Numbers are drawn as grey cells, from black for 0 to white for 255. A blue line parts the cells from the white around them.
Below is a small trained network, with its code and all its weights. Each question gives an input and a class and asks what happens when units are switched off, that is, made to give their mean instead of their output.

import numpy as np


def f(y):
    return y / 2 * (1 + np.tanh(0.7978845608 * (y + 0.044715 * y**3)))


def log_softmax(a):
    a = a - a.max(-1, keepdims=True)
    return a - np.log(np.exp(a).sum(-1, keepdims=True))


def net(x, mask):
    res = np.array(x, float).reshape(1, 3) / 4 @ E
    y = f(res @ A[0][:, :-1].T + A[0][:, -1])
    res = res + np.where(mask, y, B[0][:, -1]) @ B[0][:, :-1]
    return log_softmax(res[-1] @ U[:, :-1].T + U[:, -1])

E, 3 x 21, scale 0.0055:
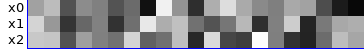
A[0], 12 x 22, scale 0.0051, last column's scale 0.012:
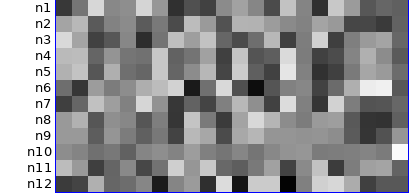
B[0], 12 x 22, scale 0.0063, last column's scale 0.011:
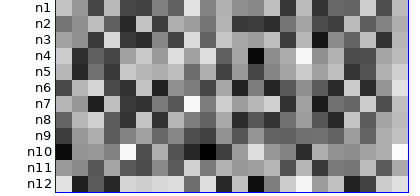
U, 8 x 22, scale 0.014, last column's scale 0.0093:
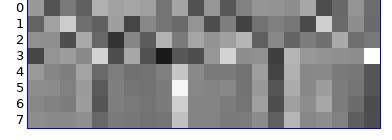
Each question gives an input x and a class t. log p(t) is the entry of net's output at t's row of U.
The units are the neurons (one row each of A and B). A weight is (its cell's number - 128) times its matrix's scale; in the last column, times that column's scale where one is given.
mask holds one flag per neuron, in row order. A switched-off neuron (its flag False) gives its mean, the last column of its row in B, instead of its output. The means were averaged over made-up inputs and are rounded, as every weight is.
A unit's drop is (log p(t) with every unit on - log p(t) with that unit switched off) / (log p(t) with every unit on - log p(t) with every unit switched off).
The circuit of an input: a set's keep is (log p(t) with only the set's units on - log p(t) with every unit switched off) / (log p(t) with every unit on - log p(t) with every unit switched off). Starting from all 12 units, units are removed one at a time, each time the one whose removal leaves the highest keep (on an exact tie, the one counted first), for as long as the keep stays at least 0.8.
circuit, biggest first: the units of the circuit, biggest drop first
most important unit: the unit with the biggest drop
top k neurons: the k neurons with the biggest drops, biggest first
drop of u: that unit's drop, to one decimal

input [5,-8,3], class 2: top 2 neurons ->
n7, n1
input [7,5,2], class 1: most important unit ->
n8
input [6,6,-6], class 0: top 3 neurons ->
n12, n6, n7
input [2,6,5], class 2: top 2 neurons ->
n3, n12
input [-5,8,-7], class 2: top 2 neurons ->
n3, n11
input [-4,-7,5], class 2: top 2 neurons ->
n7, n1
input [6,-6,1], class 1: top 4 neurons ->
n8, n2, n9, n3
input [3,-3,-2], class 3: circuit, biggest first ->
n6, n3, n4
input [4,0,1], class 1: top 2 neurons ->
n8, n2
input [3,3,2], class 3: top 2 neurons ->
n6, n7
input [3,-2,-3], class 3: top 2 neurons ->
n6, n4
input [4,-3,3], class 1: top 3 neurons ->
n12, n8, n2
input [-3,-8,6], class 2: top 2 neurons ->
n7, n1
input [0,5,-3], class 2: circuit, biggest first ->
n3
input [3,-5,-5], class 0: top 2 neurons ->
n12, n3
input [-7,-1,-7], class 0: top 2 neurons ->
n12, n8
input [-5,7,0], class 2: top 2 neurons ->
n3, n11
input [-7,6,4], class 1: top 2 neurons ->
n6, n7
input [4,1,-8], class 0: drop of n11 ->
0.0
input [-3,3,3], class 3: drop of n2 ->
0.2
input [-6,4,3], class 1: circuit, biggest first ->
n6
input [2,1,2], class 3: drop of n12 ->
0.1
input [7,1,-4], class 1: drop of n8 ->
0.1
